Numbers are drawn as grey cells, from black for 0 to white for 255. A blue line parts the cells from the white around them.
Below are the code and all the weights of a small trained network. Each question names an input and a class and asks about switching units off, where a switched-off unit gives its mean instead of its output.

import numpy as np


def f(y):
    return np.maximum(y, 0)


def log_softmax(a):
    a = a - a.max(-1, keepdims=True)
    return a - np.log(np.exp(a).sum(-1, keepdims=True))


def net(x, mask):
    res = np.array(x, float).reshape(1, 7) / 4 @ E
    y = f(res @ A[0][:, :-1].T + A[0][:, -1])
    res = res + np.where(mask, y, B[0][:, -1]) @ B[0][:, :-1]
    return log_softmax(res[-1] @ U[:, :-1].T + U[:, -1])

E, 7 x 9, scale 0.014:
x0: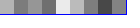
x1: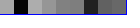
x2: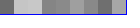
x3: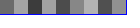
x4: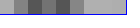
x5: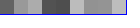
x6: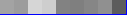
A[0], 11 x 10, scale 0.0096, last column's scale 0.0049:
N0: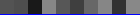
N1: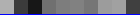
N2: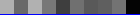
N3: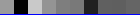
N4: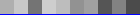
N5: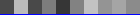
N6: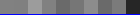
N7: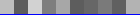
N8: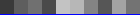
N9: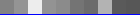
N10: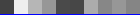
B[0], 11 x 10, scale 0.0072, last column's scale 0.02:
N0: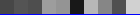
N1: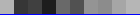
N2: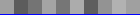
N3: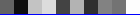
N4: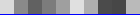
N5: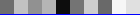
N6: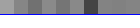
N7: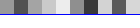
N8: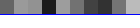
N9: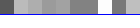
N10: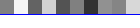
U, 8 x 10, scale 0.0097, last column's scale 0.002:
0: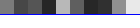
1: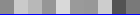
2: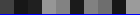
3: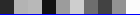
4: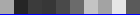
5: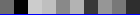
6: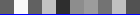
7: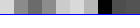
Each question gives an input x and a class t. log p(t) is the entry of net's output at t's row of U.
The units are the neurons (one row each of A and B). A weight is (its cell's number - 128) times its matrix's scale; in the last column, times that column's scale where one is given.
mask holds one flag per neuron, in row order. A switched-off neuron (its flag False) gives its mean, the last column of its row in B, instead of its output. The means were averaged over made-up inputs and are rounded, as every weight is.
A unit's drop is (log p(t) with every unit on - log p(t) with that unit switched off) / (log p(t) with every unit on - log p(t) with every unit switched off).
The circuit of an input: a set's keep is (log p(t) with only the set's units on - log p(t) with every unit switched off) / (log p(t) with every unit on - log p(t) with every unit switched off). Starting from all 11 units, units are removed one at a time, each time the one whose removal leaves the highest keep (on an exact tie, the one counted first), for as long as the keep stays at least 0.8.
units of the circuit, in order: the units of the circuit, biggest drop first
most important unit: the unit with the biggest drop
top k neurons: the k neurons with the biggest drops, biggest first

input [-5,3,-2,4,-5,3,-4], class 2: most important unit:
N0
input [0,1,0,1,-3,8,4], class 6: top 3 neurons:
(N3; N7; N10)
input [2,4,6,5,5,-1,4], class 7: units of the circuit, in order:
(N3; N4)
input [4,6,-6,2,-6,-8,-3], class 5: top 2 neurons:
(N3; N7)
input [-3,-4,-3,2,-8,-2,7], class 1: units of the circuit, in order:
(N5; N3)
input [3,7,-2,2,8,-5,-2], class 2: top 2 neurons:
(N1; N0)
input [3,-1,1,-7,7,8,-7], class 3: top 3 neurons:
(N8; N0; N2)
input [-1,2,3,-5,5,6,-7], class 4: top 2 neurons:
(N1; N10)
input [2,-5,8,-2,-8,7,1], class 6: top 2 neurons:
(N10; N7)
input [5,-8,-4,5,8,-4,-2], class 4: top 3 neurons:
(N1; N10; N9)
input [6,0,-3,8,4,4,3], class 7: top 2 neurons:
(N4; N10)
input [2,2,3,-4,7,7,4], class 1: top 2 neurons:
(N3; N9)
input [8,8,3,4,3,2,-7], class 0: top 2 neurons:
(N8; N1)
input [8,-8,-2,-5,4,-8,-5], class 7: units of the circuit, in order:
(N4)
